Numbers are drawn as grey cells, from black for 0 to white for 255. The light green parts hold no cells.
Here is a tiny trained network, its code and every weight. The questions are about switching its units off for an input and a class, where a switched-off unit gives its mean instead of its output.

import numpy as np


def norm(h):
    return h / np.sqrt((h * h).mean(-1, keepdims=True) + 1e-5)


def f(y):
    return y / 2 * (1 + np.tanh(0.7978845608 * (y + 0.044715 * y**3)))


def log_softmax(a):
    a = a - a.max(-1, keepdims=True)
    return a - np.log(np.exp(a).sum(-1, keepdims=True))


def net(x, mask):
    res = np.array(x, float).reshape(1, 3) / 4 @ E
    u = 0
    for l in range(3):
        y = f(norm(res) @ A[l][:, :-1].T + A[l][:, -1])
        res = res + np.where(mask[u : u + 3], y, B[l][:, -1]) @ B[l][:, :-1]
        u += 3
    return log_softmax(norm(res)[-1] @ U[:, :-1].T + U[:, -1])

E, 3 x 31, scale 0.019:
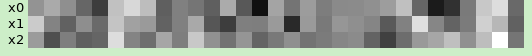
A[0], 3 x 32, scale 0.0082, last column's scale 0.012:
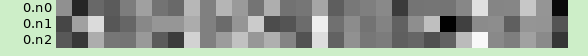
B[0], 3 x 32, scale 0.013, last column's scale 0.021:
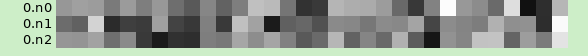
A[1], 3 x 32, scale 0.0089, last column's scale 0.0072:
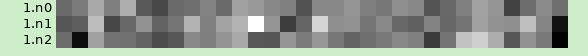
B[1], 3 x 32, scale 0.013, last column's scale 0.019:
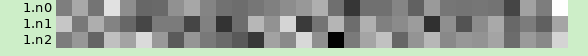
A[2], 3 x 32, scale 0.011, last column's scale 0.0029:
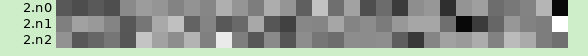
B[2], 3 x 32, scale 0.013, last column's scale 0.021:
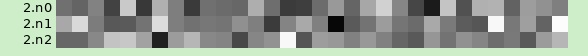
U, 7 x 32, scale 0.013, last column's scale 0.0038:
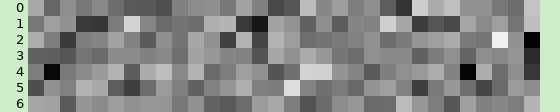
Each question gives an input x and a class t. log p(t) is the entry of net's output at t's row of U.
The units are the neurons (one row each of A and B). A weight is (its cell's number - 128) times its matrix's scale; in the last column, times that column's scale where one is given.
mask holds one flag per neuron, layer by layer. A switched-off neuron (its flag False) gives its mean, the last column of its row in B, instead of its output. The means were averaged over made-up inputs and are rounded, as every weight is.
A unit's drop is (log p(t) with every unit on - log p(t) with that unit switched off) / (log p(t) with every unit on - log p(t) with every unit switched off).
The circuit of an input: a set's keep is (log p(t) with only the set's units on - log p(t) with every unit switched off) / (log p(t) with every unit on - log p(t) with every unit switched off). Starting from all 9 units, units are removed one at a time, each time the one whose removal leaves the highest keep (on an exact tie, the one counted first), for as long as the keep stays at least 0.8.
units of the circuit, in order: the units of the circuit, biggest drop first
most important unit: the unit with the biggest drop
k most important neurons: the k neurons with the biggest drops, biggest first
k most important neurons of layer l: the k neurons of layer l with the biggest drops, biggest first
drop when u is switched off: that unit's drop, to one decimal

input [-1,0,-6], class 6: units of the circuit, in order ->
[0.n1]
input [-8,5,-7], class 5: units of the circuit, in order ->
[0.n0 0.n1]
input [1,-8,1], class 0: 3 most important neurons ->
[0.n2 0.n1 2.n1]
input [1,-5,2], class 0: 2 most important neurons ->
[0.n2 2.n1]
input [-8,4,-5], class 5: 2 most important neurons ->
[2.n1 0.n1]
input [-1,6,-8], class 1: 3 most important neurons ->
[0.n2 1.n2 1.n0]
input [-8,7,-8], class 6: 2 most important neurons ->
[0.n0 1.n1]
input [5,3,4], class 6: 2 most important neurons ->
[0.n1 2.n2]
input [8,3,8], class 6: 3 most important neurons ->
[0.n1 2.n2 0.n2]
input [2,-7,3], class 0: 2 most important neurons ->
[0.n2 2.n1]
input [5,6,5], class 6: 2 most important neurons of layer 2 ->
[2.n2 2.n1]
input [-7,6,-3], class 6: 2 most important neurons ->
[0.n0 0.n2]
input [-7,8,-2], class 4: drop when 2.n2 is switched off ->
0.1
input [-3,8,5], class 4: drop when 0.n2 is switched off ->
0.1
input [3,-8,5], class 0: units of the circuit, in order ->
[0.n2]
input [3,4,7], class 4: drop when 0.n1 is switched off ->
0.4
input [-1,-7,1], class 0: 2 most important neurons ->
[0.n1 0.n2]
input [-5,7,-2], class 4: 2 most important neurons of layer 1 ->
[1.n0 1.n1]
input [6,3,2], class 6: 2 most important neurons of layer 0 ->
[0.n1 0.n2]
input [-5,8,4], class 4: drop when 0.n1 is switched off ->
0.2
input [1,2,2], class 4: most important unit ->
0.n1
